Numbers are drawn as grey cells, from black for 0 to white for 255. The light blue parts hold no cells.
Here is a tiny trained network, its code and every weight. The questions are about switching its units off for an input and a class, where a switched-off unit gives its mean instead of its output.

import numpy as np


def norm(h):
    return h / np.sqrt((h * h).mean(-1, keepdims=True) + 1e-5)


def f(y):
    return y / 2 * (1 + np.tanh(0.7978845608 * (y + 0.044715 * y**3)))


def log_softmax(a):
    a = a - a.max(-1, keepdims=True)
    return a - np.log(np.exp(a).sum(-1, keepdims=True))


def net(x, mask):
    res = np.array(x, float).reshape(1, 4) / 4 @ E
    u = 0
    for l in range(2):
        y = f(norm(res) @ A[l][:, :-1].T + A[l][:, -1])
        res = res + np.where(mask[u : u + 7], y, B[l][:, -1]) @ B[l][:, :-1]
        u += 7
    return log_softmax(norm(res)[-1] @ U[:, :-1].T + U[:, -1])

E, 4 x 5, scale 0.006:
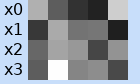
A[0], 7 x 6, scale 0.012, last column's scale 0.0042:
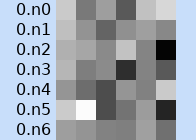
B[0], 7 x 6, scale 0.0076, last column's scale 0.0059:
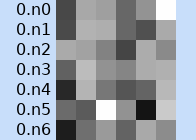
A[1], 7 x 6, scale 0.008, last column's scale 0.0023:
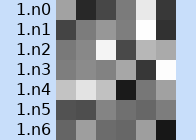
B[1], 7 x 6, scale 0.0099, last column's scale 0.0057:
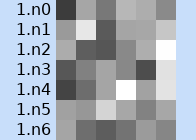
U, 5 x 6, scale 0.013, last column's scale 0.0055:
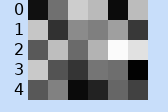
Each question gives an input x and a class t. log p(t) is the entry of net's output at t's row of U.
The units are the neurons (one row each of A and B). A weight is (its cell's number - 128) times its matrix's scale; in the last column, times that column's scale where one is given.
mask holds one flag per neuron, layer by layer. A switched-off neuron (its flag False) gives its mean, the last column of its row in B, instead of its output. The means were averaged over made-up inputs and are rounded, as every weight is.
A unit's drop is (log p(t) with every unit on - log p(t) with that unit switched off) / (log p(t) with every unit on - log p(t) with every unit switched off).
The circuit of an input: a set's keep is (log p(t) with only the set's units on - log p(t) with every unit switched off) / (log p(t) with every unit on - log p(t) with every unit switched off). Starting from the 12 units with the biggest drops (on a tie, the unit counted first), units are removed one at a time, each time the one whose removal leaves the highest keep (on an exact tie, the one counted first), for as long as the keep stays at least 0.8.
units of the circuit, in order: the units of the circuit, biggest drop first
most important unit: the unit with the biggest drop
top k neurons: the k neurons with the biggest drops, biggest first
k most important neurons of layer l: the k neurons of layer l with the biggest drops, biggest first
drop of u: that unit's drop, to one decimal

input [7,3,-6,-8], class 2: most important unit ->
1.n0
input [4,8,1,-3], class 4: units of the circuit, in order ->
(0.n5 1.n4 0.n0)
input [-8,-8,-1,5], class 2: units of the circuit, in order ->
(0.n2 0.n5)
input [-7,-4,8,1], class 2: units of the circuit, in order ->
(0.n5 1.n2)
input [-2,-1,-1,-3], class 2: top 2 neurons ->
(0.n5 1.n1)
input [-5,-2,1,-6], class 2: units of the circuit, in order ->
(0.n5 1.n1)
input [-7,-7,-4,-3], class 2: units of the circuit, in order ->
(0.n5 0.n2)
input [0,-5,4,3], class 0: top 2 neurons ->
(0.n5 0.n1)
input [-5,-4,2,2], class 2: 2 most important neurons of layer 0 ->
(0.n2 0.n5)
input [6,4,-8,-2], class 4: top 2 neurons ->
(0.n5 1.n4)
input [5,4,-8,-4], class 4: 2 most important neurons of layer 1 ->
(1.n4 1.n3)
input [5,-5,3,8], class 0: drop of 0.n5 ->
1.2
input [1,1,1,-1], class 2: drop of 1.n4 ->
0.0
